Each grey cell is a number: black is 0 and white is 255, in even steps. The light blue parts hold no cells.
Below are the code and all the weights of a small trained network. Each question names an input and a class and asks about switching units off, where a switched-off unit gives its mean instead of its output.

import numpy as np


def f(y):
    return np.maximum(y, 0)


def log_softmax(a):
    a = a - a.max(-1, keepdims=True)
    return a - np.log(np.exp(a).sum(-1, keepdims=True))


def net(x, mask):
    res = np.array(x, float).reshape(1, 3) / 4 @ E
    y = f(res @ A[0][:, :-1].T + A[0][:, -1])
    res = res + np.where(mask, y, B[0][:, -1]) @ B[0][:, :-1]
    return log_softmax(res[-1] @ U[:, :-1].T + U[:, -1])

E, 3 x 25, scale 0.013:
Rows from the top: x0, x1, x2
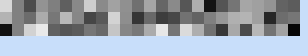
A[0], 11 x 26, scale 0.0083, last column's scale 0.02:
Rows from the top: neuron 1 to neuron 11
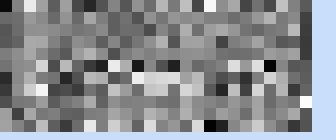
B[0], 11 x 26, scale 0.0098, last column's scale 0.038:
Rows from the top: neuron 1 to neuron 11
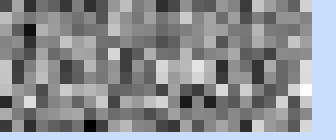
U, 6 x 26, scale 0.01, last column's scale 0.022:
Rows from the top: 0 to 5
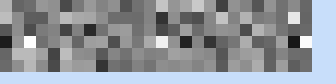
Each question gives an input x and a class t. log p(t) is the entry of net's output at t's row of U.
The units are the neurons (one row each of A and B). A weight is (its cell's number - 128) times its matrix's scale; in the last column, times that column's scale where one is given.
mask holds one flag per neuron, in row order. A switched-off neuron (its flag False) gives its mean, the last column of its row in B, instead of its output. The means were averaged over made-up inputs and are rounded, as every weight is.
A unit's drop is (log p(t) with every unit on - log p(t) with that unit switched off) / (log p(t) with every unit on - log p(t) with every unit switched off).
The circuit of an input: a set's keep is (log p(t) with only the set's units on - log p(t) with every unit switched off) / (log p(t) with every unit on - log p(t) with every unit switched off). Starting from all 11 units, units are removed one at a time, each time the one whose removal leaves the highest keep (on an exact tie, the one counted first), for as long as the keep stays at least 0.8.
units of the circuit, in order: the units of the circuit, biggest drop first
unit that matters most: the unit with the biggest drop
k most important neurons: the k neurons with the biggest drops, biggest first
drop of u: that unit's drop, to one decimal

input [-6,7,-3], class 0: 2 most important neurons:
(neuron 6; neuron 11)
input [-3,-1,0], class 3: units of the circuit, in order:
(neuron 11; neuron 8; neuron 6)
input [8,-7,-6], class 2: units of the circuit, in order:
(neuron 6; neuron 8)
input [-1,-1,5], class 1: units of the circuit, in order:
(neuron 8)
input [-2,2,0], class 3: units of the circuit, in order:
(neuron 11; neuron 7; neuron 8)
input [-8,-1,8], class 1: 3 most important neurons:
(neuron 8; neuron 11; neuron 4)
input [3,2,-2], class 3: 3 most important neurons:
(neuron 8; neuron 1; neuron 11)
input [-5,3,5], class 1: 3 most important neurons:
(neuron 8; neuron 11; neuron 7)
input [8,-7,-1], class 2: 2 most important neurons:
(neuron 11; neuron 6)
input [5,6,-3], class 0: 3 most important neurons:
(neuron 1; neuron 8; neuron 6)
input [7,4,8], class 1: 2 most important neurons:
(neuron 8; neuron 1)
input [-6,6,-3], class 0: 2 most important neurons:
(neuron 11; neuron 6)
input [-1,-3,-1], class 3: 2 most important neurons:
(neuron 6; neuron 8)
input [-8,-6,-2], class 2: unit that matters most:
neuron 1
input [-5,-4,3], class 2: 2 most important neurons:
(neuron 1; neuron 6)
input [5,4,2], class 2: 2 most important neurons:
(neuron 11; neuron 7)
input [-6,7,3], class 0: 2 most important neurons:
(neuron 6; neuron 11)
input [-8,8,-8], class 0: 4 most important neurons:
(neuron 8; neuron 11; neuron 6; neuron 1)
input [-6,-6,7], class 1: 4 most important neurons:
(neuron 8; neuron 6; neuron 11; neuron 1)
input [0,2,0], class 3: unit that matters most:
neuron 7
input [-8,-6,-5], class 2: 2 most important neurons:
(neuron 8; neuron 6)
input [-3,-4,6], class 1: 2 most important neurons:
(neuron 8; neuron 6)
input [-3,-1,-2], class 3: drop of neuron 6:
0.4
